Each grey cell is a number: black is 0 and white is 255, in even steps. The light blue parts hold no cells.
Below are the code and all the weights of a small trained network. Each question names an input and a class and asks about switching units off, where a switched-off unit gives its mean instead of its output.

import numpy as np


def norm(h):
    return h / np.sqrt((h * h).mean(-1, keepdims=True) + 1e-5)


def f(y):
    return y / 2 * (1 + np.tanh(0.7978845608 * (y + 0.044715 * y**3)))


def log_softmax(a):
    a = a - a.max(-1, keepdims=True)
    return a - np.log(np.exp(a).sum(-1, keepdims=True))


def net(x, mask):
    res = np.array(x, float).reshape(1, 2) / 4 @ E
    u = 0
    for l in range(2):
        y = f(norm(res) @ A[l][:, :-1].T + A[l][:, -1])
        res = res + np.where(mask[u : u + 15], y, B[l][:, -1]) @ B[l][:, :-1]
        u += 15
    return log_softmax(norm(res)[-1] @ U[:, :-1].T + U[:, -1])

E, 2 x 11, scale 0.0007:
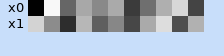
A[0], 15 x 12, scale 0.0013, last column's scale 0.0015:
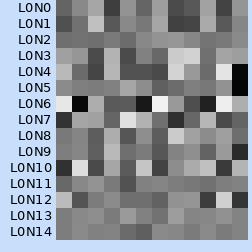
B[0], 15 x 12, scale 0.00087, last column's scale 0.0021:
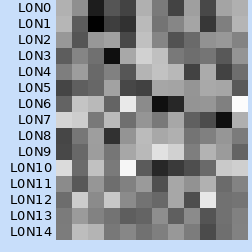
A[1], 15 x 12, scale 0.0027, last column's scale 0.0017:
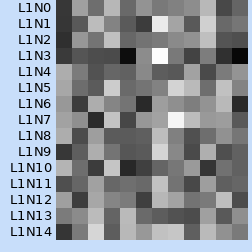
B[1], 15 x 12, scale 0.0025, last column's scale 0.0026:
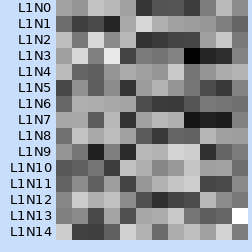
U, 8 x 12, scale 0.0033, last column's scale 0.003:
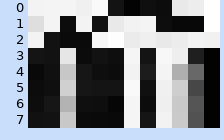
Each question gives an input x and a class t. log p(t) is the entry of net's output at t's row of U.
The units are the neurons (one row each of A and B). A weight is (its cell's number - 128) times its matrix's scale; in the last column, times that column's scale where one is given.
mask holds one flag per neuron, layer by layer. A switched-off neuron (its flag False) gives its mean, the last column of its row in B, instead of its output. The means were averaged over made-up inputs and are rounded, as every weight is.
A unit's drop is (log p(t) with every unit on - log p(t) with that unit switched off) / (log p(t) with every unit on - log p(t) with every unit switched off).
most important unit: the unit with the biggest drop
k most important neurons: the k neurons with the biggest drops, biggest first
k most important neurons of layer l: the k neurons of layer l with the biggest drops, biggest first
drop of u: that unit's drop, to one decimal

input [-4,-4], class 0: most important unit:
L1N8
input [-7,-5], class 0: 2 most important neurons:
L1N8, L1N12
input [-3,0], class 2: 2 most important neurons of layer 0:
L0N6, L0N10
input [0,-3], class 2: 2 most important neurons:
L1N10, L0N3
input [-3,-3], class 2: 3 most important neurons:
L0N6, L1N3, L1N0
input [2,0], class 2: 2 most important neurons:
L0N10, L1N7
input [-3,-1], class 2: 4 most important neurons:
L0N6, L1N3, L0N10, L1N0
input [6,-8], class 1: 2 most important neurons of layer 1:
L1N9, L1N0
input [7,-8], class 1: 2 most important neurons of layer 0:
L0N6, L0N7
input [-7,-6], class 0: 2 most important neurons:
L1N8, L1N12
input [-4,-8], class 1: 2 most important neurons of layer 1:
L1N3, L1N8
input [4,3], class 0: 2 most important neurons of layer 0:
L0N1, L0N0
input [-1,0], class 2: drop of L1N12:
0.3
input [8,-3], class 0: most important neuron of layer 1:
L1N0
